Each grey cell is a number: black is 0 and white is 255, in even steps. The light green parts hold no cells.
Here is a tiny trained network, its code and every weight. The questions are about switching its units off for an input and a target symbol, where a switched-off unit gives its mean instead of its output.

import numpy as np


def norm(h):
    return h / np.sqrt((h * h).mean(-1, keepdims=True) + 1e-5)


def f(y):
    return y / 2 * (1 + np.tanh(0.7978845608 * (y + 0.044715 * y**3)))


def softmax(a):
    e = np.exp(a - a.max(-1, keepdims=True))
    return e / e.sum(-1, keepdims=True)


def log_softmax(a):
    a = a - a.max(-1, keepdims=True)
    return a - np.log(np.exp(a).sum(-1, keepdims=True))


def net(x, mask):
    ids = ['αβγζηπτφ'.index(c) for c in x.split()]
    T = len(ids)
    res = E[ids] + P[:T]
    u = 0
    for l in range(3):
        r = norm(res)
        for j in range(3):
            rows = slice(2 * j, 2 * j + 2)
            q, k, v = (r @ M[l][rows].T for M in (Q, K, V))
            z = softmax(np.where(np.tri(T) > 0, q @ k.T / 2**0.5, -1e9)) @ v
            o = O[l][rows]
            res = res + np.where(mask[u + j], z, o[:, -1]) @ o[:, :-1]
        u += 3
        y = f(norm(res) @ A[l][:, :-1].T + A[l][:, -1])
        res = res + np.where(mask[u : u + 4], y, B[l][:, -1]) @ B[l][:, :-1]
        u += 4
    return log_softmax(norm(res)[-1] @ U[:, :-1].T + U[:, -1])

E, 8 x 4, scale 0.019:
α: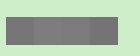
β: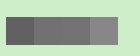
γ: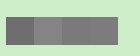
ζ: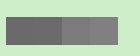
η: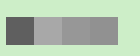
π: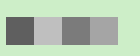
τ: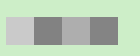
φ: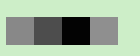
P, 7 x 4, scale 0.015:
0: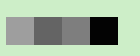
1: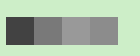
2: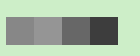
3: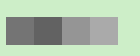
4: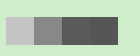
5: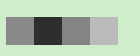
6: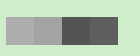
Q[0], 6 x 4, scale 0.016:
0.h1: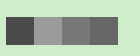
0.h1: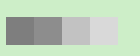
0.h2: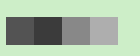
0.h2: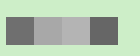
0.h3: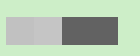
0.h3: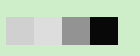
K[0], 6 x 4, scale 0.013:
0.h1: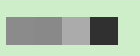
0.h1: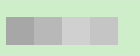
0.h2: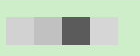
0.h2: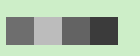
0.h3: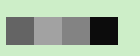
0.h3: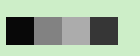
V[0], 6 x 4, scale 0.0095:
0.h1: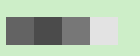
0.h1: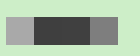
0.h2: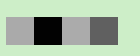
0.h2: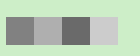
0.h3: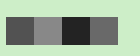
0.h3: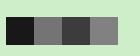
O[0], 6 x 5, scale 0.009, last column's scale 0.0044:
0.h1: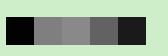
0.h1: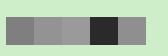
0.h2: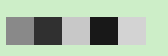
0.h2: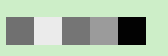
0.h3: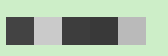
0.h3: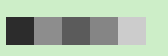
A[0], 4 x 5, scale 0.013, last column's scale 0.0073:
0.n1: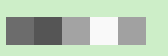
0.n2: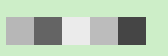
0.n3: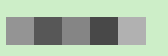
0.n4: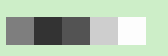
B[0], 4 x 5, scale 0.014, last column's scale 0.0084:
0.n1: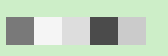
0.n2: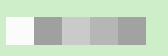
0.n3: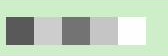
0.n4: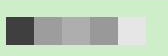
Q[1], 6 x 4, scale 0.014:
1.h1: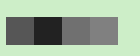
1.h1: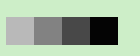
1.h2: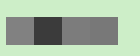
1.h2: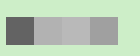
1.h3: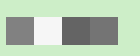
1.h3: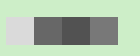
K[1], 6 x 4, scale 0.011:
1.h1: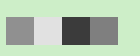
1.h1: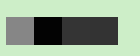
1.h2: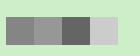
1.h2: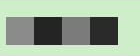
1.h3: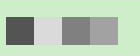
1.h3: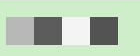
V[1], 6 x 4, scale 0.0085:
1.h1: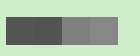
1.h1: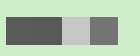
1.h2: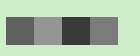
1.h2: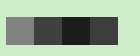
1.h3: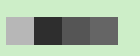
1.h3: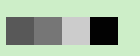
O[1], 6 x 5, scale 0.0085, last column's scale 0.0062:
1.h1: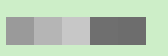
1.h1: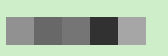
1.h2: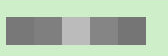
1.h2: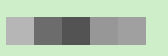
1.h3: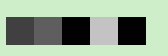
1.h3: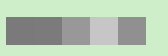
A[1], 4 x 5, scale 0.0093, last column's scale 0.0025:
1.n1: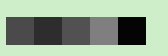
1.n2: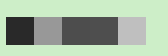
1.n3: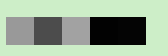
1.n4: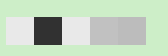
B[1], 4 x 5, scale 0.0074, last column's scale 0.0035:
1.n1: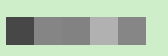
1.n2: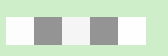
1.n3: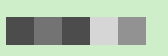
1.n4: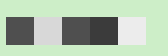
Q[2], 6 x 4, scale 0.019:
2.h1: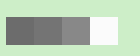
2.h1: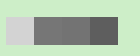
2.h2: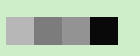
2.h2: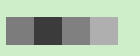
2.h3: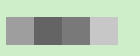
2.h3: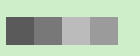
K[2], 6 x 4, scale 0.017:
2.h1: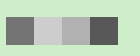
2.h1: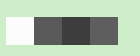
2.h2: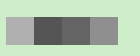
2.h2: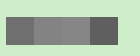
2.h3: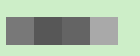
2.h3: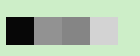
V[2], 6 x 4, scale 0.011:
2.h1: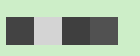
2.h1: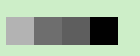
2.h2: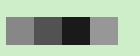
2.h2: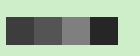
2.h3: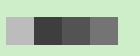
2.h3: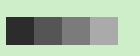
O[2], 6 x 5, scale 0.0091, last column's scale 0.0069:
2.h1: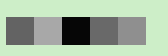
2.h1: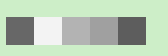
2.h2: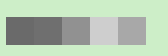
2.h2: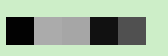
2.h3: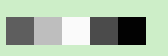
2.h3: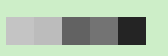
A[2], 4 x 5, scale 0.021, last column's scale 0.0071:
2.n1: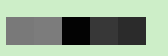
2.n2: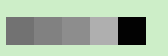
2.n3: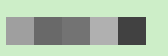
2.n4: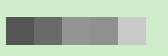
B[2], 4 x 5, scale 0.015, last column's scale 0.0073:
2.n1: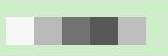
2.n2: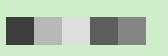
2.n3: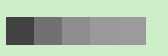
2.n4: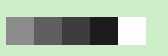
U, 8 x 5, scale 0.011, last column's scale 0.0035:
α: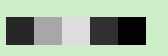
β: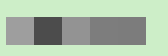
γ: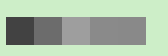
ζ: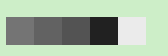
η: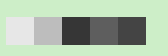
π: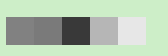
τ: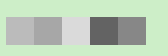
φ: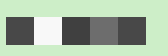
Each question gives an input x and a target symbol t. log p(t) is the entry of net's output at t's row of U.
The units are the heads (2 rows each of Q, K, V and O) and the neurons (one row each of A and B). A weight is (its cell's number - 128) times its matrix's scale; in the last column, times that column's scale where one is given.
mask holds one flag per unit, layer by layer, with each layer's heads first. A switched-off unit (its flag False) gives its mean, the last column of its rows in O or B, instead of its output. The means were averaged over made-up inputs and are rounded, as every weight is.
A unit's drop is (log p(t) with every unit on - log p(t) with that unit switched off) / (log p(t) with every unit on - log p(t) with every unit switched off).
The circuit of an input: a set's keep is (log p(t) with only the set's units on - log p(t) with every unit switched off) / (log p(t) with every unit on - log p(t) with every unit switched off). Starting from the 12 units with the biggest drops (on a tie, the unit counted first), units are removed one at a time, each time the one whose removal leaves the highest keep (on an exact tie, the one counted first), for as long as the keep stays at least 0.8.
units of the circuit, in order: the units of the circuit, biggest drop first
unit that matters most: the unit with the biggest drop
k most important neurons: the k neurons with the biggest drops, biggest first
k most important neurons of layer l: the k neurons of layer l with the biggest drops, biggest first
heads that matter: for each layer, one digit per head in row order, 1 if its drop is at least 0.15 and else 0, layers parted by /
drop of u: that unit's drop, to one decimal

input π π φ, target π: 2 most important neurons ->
[0.n1 0.n3]
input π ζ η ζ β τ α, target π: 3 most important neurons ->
[0.n1 0.n3 1.n4]
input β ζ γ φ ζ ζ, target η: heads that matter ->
000 / 000 / 011
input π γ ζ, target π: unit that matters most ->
0.n1
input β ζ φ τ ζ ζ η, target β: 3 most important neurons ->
[0.n2 0.n3 0.n1]
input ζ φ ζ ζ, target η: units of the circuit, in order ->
[0.h3 2.n1 2.h1]
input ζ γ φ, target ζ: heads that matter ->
110 / 001 / 011
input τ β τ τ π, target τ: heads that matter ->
011 / 000 / 101
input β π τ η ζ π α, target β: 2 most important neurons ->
[0.n2 0.n1]
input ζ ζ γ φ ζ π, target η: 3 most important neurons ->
[2.n1 0.n3 0.n1]
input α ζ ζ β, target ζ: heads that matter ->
100 / 000 / 000
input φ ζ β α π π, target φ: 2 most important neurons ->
[0.n2 2.n1]
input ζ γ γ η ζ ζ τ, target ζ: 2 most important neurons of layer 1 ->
[1.n1 1.n3]
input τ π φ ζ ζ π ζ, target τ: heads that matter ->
011 / 000 / 100
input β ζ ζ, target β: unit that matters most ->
1.h3
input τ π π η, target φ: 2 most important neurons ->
[0.n1 0.n4]
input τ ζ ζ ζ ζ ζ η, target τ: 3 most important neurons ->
[0.n2 2.n4 0.n1]
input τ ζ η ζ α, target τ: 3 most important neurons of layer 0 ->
[0.n2 0.n1 0.n4]
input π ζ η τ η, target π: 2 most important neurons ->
[0.n1 0.n3]
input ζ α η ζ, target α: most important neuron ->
[0.n1]
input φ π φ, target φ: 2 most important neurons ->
[1.n2 0.n1]
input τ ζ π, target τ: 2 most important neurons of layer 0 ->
[0.n2 0.n3]
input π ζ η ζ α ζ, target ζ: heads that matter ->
100 / 000 / 000
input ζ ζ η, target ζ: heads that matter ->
010 / 001 / 010
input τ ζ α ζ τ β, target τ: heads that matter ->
001 / 000 / 000
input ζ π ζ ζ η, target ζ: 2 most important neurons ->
[0.n4 0.n1]
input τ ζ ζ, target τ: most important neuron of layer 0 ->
[0.n2]
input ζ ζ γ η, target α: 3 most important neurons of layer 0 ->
[0.n1 0.n3 0.n4]
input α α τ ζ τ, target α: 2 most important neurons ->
[0.n4 0.n1]
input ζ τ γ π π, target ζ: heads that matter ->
110 / 001 / 011
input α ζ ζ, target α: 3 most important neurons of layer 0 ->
[0.n4 0.n1 0.n2]
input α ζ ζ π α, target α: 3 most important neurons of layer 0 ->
[0.n4 0.n1 0.n2]
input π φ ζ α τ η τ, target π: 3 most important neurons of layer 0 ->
[0.n1 0.n3 0.n4]
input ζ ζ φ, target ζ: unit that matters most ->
0.h2
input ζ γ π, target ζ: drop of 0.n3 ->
0.2
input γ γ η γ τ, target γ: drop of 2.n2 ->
0.1
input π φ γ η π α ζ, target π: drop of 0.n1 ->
0.9
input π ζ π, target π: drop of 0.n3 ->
0.6
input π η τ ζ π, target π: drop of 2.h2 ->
0.8
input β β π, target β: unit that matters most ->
1.h3
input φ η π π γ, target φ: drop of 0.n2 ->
0.1
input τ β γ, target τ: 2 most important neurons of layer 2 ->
[2.n4 2.n1]
